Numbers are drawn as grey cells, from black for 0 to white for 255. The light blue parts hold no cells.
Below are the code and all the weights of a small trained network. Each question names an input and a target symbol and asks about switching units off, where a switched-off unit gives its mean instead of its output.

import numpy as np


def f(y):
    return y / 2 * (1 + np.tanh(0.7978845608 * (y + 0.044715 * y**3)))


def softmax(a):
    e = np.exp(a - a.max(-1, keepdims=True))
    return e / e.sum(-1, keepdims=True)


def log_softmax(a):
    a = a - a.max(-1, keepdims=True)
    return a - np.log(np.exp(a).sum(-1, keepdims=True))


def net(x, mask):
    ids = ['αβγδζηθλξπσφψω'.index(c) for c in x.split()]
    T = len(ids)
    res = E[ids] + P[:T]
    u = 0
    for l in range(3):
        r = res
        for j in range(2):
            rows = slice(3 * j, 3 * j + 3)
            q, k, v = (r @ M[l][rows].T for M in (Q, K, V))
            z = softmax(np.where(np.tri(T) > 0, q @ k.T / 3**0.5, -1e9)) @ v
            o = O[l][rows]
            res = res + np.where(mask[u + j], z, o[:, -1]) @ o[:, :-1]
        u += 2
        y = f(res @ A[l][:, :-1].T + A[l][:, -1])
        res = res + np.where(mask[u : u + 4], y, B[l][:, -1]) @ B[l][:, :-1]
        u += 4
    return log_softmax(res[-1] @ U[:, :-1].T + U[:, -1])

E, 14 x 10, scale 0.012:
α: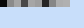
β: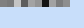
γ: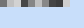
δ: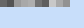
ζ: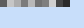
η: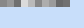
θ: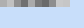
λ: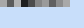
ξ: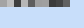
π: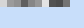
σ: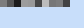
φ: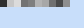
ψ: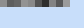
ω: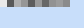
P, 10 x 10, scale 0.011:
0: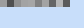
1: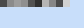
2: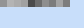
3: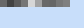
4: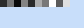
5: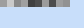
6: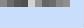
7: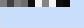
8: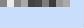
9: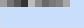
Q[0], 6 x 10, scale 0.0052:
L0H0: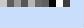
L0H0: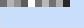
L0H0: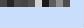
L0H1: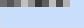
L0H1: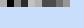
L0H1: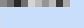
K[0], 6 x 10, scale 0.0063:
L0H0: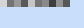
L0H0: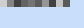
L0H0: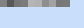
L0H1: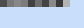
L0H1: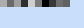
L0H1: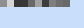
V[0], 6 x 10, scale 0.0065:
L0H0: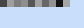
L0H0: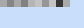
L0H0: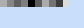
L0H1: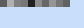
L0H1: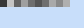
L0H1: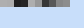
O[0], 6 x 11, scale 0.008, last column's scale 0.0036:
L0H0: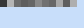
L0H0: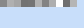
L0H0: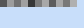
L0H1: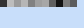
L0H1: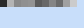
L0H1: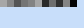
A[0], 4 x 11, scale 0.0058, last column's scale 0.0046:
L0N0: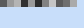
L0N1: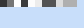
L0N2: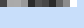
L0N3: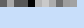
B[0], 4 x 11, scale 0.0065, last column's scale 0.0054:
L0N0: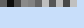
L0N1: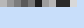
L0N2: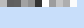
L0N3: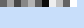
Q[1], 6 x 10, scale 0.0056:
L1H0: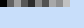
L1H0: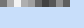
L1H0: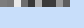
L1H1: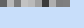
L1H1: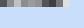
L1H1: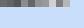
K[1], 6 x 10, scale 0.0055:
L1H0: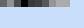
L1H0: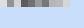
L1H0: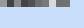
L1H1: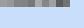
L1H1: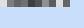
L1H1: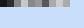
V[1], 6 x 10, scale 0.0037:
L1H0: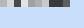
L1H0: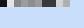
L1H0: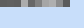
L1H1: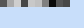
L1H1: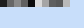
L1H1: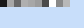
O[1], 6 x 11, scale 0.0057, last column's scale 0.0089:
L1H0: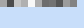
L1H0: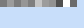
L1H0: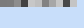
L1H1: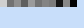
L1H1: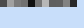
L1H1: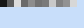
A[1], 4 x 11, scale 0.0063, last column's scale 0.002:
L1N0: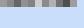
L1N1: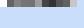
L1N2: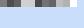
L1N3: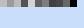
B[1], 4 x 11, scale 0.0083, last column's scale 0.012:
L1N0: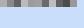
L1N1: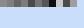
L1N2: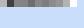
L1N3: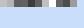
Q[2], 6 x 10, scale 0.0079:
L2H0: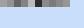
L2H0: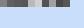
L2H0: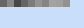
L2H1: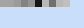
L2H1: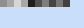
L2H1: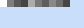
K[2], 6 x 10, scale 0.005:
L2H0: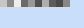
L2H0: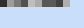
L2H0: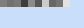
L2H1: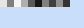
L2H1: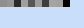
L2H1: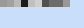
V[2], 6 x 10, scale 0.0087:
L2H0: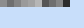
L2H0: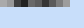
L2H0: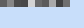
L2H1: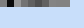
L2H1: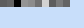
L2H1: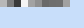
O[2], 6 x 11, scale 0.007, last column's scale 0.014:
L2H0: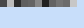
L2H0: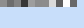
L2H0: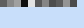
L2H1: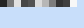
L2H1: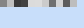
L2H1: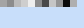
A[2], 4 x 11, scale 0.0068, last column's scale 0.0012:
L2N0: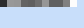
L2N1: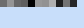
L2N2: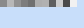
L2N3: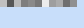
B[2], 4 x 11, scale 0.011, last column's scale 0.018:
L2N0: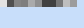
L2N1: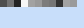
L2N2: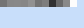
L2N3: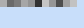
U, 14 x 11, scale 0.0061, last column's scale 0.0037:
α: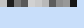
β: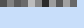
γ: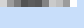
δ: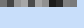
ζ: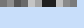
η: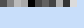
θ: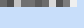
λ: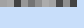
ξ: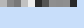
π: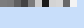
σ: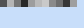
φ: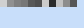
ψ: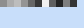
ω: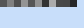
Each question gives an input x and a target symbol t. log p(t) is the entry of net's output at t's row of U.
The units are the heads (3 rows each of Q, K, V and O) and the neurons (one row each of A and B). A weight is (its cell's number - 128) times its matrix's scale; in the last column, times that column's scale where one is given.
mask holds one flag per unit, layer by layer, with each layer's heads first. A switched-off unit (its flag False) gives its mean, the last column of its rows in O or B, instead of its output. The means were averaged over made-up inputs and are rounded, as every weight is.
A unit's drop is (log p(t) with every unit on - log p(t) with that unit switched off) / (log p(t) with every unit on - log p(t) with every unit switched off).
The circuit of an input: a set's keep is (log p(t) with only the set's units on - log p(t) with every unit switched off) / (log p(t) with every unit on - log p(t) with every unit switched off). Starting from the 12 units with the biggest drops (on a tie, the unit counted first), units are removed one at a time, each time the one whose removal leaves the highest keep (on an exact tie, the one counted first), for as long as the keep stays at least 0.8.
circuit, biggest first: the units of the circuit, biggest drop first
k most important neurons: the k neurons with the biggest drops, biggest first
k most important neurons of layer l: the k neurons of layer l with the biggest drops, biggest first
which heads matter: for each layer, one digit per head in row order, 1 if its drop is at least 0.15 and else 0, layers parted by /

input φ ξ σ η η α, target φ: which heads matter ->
00 / 00 / 01
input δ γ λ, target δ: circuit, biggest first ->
(L2H1 L2N1)
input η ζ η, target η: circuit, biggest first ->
(L2H0 L0H1)
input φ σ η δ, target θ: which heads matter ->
10 / 00 / 01
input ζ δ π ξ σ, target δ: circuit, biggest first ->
(L2H1 L2H0 L0H1 L2N1)
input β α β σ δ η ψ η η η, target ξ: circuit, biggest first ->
(L2H1 L1H0 L0H1 L0N0)
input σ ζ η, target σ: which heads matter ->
11 / 11 / 11
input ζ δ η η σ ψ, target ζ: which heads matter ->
10 / 01 / 10
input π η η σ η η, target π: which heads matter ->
01 / 01 / 11
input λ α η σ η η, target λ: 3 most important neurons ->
(L1N1 L2N1 L0N3)
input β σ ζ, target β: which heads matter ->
11 / 11 / 11
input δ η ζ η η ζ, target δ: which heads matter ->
11 / 10 / 01
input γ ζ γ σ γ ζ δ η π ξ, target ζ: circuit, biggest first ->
(L2N3 L1N3)
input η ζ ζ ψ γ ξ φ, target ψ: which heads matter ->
00 / 01 / 10
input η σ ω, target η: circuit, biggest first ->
(L2H0 L2H1)
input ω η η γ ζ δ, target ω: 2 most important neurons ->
(L1N1 L2N1)
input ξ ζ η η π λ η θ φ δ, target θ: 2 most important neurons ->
(L0N1 L2N2)
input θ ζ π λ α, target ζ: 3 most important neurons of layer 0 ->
(L0N0 L0N2 L0N3)
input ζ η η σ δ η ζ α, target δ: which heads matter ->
01 / 01 / 11
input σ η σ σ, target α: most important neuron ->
(L1N2)
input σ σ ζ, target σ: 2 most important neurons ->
(L1N1 L0N3)
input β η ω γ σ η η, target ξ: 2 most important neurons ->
(L0N1 L1N3)
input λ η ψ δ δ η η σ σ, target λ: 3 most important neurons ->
(L1N1 L2N1 L0N3)
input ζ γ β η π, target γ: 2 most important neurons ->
(L0N3 L0N1)
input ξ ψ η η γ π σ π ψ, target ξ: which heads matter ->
00 / 01 / 01
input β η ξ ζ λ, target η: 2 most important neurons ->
(L0N3 L1N2)
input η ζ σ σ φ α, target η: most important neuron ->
(L0N1)
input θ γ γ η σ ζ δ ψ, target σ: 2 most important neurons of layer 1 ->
(L1N2 L1N0)
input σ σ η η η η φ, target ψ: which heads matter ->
00 / 00 / 10
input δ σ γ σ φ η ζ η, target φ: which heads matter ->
11 / 11 / 11
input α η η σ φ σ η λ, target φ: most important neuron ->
(L0N2)
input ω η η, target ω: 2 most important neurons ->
(L1N1 L2N1)
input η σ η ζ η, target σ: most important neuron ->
(L0N3)
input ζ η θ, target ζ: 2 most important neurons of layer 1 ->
(L1N3 L1N0)
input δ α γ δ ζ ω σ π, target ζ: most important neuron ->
(L0N3)
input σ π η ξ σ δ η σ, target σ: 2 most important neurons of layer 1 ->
(L1N2 L1N0)
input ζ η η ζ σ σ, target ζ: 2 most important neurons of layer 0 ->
(L0N1 L0N0)
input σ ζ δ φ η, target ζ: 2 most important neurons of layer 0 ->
(L0N0 L0N3)
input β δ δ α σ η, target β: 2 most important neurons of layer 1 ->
(L1N1 L1N3)
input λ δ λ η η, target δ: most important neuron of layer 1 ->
(L1N2)
